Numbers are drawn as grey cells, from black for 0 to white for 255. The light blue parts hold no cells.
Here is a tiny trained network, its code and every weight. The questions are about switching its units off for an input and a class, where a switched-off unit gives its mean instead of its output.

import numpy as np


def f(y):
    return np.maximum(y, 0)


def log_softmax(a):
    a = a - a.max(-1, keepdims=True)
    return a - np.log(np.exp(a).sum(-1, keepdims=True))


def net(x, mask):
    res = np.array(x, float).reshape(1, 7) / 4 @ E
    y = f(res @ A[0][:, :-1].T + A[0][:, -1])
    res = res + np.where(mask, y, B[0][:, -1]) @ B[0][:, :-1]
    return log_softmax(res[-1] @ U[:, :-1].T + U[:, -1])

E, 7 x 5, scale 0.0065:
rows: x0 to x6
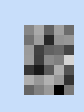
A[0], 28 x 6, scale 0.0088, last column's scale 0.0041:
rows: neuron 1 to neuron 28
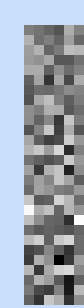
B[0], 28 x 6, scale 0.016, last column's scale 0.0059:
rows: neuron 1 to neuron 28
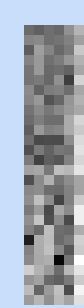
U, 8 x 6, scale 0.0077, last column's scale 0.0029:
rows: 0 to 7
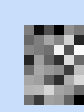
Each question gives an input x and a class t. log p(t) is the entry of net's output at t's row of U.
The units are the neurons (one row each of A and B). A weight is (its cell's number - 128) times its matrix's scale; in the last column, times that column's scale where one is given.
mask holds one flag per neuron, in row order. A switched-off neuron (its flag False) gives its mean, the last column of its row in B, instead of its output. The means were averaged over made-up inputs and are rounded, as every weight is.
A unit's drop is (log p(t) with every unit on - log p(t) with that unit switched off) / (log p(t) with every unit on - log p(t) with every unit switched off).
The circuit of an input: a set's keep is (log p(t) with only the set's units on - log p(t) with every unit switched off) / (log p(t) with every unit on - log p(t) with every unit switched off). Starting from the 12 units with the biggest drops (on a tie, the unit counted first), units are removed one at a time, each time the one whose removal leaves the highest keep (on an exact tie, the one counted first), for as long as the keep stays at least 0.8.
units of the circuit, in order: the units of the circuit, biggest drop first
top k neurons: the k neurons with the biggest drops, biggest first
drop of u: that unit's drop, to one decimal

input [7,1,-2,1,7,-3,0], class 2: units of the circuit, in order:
neuron 24; neuron 27
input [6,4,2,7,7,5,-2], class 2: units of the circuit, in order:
neuron 24
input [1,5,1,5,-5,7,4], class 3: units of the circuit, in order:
neuron 27; neuron 25
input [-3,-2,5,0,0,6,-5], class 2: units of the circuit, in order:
neuron 24; neuron 27
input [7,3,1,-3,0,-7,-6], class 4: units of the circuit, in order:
neuron 6; neuron 10; neuron 22
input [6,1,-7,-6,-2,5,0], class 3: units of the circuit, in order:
neuron 27; neuron 13
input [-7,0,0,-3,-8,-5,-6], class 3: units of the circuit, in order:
neuron 22; neuron 27
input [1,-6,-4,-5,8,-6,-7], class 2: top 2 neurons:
neuron 24; neuron 6
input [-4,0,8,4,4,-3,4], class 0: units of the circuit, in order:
neuron 12; neuron 14
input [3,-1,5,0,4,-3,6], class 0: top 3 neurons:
neuron 24; neuron 15; neuron 22
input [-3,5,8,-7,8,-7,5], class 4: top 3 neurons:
neuron 23; neuron 27; neuron 24
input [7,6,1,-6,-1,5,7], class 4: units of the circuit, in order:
neuron 6; neuron 20
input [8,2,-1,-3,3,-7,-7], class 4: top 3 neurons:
neuron 6; neuron 22; neuron 18
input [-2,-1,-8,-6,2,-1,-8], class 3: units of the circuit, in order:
neuron 27
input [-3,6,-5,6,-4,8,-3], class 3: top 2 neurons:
neuron 22; neuron 27
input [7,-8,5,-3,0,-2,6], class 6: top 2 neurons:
neuron 23; neuron 12
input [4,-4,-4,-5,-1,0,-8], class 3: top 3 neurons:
neuron 27; neuron 13; neuron 22
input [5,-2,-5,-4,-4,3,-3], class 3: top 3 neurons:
neuron 27; neuron 13; neuron 22
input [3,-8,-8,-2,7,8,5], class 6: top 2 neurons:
neuron 28; neuron 15
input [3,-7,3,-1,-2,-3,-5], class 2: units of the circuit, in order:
neuron 24
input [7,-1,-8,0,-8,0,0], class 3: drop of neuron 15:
0.0
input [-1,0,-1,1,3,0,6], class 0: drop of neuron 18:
0.1
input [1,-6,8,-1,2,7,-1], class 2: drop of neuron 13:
0.2
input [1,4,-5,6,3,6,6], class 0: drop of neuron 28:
0.2
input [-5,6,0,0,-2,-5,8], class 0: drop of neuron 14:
0.1
